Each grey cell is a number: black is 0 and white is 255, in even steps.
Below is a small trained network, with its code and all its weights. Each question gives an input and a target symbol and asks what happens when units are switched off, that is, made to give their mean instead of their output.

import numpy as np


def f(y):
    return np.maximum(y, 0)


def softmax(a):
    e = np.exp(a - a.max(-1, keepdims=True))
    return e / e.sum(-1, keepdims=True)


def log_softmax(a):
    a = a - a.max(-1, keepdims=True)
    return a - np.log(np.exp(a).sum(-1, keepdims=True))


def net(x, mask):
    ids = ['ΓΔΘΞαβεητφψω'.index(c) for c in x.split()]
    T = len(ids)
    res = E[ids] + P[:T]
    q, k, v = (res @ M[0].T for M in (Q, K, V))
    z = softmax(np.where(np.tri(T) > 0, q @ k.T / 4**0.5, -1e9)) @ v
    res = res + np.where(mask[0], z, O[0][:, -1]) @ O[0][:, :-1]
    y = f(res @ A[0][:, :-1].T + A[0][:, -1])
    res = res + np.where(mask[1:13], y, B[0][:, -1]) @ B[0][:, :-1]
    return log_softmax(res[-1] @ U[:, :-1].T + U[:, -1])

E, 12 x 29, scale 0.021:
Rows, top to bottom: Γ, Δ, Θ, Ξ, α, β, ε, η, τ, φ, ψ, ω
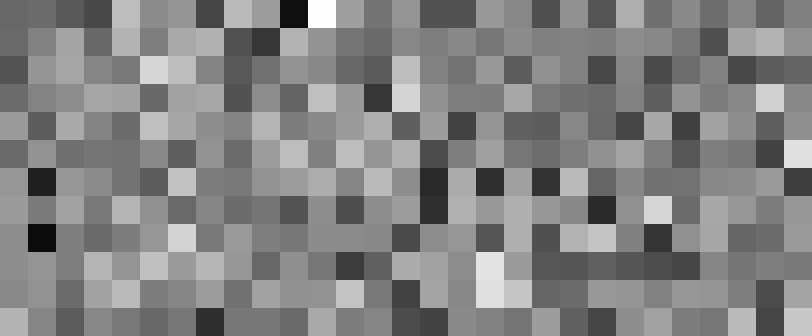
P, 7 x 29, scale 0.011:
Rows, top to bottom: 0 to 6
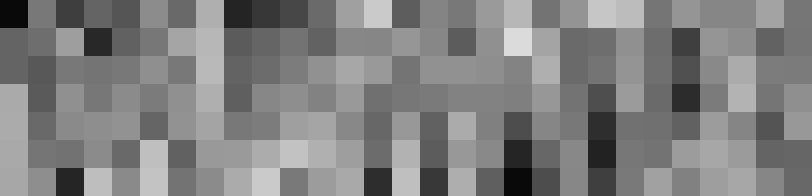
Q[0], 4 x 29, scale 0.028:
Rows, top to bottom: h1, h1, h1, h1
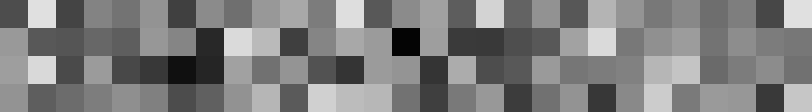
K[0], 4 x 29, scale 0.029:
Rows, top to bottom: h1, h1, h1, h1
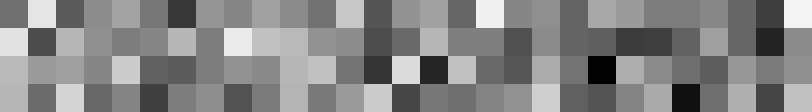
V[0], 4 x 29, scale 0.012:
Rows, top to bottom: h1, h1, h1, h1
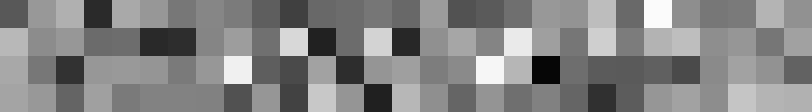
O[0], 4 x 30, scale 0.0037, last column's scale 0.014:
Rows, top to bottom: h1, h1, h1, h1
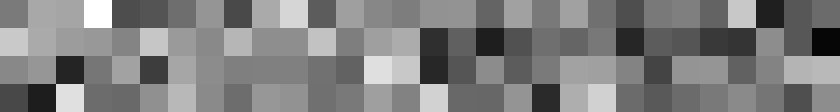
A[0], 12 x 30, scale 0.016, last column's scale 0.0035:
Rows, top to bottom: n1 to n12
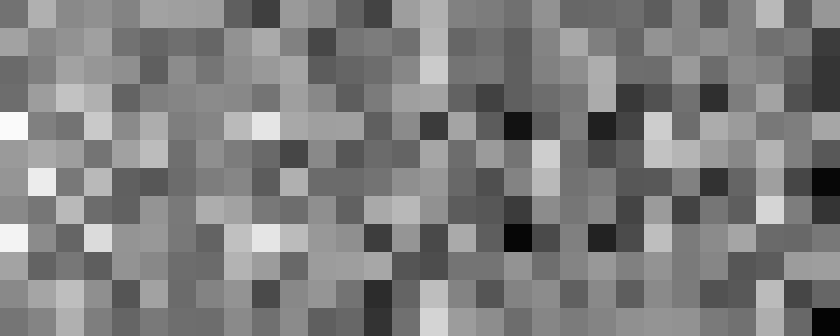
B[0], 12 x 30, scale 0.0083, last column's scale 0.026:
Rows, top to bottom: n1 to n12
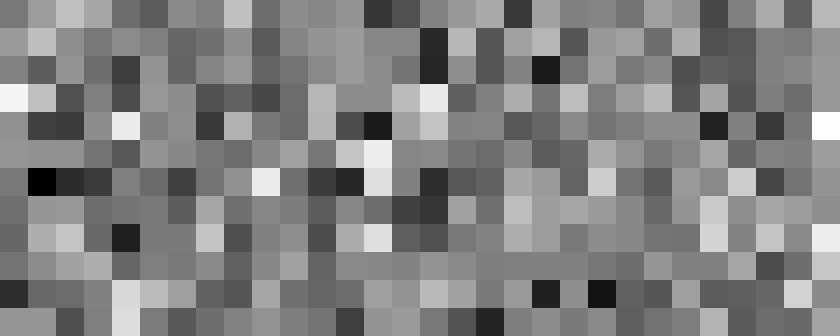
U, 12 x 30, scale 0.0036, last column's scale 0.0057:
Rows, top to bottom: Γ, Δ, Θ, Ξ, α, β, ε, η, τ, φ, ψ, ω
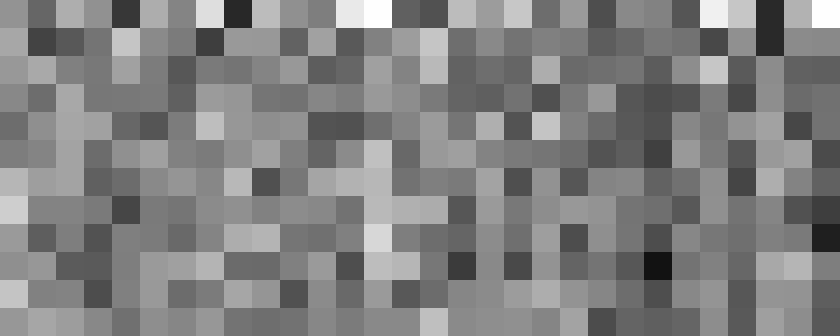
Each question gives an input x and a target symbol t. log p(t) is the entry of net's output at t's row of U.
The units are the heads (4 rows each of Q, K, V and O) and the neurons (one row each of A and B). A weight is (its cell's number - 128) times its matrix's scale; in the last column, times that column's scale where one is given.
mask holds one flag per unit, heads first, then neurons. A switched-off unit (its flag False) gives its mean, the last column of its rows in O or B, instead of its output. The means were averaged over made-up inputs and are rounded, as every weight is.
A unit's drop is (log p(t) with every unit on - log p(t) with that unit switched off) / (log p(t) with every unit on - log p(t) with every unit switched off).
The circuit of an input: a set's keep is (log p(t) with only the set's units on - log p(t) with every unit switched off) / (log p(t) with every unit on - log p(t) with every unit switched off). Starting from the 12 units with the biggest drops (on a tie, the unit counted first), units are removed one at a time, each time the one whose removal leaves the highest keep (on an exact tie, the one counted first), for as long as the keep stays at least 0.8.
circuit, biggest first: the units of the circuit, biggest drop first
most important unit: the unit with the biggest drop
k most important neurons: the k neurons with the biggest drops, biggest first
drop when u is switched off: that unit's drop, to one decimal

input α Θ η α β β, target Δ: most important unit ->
n9
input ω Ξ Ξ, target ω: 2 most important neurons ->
[n4; n11]
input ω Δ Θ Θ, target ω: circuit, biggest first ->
[h1; n4; n11; n1]
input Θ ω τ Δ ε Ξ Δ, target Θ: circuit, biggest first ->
[h1; n12]
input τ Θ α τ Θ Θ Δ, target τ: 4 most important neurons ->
[n9; n5; n7; n6]
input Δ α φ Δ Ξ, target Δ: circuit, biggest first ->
[n5; h1]
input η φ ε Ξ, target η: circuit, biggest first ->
[h1; n4]
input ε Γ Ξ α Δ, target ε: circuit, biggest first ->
[h1; n6; n1]
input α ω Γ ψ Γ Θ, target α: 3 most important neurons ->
[n9; n5; n1]
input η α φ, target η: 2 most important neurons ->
[n4; n7]
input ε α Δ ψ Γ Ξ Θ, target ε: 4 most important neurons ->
[n9; n5; n6; n1]
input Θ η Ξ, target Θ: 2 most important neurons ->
[n12; n5]
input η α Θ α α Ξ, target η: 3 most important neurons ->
[n9; n5; n4]
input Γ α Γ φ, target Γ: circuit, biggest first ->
[n5]
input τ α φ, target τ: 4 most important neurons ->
[n9; n5; n7; n6]
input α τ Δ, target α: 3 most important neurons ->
[n1; n5; n9]
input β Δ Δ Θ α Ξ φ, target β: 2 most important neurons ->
[n9; n5]
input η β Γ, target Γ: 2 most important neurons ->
[n6; n10]
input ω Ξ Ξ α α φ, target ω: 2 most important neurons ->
[n9; n5]
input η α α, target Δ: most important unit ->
n9
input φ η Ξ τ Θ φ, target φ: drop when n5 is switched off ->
0.4
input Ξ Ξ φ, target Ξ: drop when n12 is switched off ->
0.2
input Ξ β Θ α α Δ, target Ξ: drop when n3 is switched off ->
0.8
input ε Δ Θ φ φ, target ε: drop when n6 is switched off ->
0.4
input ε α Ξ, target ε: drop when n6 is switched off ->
0.3
